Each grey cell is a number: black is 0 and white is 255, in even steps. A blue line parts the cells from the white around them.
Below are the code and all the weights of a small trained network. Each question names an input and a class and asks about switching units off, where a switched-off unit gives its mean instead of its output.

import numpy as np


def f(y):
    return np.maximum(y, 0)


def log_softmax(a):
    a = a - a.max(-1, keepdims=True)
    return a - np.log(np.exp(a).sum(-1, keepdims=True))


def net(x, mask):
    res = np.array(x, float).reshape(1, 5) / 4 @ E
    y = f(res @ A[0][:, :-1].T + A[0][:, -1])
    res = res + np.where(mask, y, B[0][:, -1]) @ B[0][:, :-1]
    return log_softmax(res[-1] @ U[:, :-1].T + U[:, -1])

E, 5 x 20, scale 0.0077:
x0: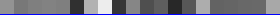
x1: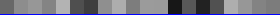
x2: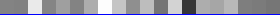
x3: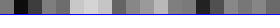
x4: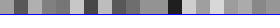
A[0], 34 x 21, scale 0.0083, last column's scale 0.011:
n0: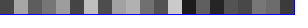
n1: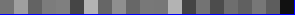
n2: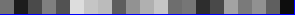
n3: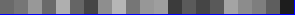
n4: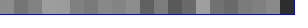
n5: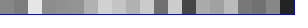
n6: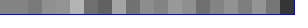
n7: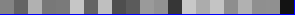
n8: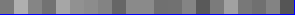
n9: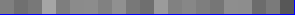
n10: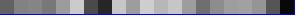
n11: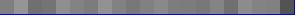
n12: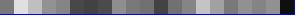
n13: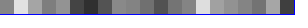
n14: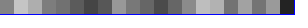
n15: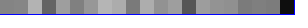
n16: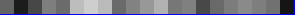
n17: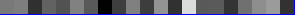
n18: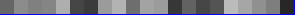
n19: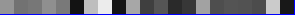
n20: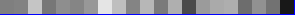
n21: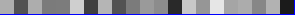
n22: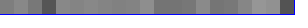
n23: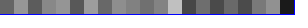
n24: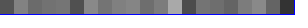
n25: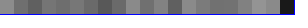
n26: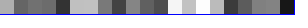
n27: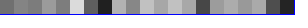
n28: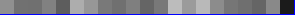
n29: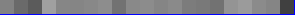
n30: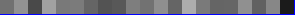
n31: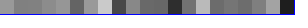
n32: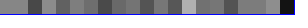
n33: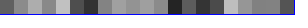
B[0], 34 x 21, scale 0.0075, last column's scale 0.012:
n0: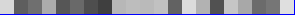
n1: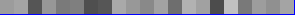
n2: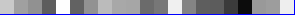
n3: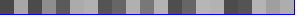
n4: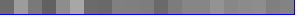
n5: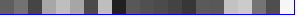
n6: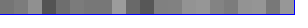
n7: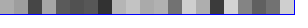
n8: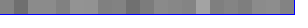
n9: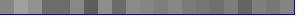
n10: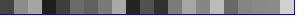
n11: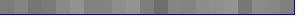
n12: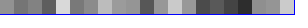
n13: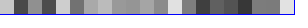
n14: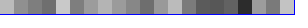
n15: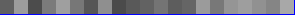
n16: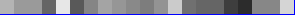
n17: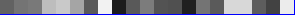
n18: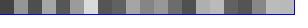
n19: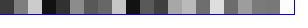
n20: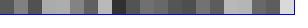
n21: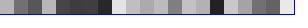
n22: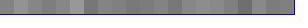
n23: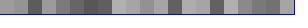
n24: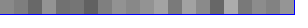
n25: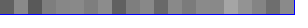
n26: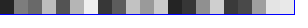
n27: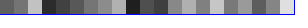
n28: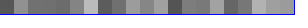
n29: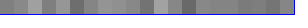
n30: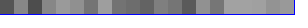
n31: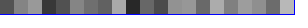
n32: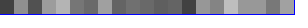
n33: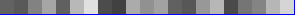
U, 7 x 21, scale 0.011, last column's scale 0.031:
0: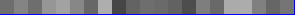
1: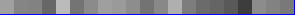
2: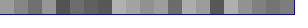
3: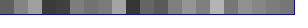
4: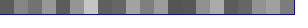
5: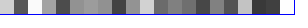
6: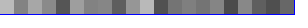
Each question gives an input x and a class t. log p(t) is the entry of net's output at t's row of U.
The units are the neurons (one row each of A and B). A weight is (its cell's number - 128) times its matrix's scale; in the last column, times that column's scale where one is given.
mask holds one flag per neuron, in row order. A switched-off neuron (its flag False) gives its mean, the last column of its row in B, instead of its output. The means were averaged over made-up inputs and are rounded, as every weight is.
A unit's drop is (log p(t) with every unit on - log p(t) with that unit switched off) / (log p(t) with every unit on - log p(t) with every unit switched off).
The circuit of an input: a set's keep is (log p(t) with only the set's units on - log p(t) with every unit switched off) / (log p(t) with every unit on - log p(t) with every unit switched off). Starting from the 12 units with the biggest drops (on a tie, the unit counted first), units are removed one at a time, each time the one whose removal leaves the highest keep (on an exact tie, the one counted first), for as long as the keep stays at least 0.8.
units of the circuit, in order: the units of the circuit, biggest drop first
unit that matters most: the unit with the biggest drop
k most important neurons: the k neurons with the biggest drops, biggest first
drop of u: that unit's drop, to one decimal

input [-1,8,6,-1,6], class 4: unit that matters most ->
n33
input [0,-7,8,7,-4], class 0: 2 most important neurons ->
[n5 n20]
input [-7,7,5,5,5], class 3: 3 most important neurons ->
[n27 n10 n26]
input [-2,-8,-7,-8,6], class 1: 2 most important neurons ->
[n13 n14]
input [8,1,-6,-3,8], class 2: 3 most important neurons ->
[n21 n7 n27]
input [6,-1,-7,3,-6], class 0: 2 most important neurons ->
[n17 n21]
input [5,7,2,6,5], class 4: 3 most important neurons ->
[n33 n18 n3]
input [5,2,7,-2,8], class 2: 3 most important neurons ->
[n21 n7 n17]
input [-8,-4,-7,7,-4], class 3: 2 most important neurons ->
[n27 n10]
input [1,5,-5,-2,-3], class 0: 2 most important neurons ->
[n17 n26]
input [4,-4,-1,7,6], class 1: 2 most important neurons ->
[n2 n16]
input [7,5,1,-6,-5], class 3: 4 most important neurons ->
[n19 n2 n31 n16]
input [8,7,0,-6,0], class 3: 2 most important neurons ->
[n19 n31]
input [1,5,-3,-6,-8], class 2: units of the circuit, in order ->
[n0]
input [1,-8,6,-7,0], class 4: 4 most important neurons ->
[n26 n2 n16 n28]
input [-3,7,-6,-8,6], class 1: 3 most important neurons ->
[n13 n12 n14]
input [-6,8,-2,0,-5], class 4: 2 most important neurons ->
[n33 n18]
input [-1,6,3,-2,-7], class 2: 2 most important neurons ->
[n0 n26]
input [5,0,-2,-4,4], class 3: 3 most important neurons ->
[n19 n2 n31]
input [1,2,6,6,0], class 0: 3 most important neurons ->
[n5 n20 n13]
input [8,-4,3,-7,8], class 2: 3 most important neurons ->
[n21 n7 n2]
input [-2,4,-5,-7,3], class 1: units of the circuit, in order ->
[n13]
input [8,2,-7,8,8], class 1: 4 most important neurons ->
[n2 n16 n0 n5]
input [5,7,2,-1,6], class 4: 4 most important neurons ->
[n33 n18 n3 n0]
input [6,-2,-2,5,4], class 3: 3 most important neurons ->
[n19 n31 n13]
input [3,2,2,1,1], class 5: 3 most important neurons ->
[n10 n27 n26]
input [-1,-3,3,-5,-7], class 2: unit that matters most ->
n0
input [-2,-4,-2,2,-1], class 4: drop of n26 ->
0.2
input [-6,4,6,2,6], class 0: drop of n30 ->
-0.1
